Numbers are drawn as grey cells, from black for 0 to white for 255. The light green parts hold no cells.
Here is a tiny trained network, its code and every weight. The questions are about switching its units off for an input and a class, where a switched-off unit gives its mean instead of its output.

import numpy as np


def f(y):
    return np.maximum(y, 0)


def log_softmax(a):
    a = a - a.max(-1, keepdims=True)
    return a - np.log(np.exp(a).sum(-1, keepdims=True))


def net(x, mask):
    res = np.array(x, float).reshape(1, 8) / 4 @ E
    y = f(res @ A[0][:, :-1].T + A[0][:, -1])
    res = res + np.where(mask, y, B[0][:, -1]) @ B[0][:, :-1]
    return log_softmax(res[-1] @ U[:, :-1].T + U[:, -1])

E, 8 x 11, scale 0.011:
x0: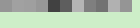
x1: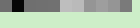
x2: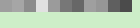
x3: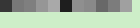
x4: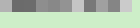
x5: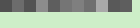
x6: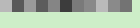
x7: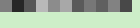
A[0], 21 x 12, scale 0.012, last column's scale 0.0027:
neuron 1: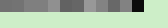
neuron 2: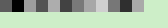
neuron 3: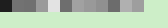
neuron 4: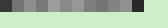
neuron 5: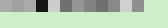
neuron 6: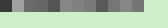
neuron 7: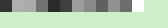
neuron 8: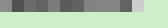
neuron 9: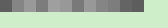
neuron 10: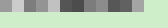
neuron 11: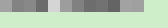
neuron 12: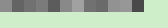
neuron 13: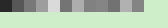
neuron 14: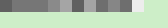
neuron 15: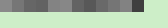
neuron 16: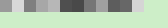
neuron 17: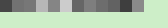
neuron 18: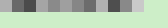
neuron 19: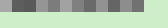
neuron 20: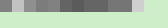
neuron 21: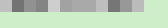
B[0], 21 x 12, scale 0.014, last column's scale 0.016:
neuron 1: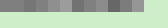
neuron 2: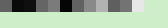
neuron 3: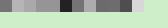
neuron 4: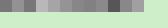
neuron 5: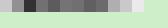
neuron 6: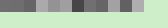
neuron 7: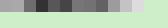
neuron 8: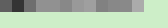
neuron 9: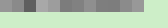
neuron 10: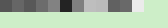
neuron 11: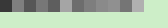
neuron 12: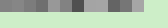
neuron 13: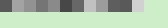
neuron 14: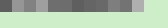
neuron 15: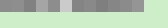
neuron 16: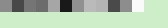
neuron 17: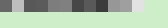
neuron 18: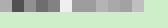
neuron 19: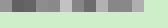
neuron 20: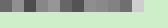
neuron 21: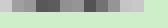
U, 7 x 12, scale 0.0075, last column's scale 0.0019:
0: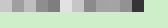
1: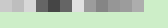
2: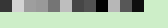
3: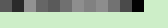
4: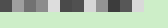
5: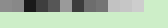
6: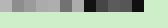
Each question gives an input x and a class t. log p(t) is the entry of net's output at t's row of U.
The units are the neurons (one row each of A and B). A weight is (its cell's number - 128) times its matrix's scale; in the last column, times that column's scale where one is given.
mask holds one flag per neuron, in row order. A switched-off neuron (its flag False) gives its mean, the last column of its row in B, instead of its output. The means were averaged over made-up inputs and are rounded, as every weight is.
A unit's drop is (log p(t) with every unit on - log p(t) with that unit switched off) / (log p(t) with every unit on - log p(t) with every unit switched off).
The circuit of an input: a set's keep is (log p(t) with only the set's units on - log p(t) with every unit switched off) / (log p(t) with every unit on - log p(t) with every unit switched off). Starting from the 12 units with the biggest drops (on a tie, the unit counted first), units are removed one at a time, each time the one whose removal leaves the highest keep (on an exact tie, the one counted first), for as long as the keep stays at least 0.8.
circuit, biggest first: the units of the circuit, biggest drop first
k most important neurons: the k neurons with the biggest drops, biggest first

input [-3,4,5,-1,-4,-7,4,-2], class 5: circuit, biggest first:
neuron 21
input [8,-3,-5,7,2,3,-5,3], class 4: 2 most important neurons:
neuron 5; neuron 13
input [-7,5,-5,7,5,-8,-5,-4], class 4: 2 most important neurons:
neuron 3; neuron 13
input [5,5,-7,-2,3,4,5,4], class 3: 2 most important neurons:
neuron 5; neuron 17
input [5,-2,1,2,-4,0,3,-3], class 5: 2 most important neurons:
neuron 7; neuron 3
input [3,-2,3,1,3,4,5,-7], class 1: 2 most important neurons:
neuron 2; neuron 17
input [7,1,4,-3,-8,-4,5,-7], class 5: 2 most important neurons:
neuron 7; neuron 3
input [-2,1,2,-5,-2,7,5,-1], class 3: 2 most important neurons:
neuron 5; neuron 7
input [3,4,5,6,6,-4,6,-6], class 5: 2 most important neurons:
neuron 5; neuron 16
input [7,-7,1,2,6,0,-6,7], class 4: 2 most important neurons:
neuron 5; neuron 21
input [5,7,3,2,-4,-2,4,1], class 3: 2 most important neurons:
neuron 5; neuron 17
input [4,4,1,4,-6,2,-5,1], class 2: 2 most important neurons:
neuron 16; neuron 10
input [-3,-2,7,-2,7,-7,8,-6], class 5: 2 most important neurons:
neuron 5; neuron 11
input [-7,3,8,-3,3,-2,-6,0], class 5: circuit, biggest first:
neuron 17
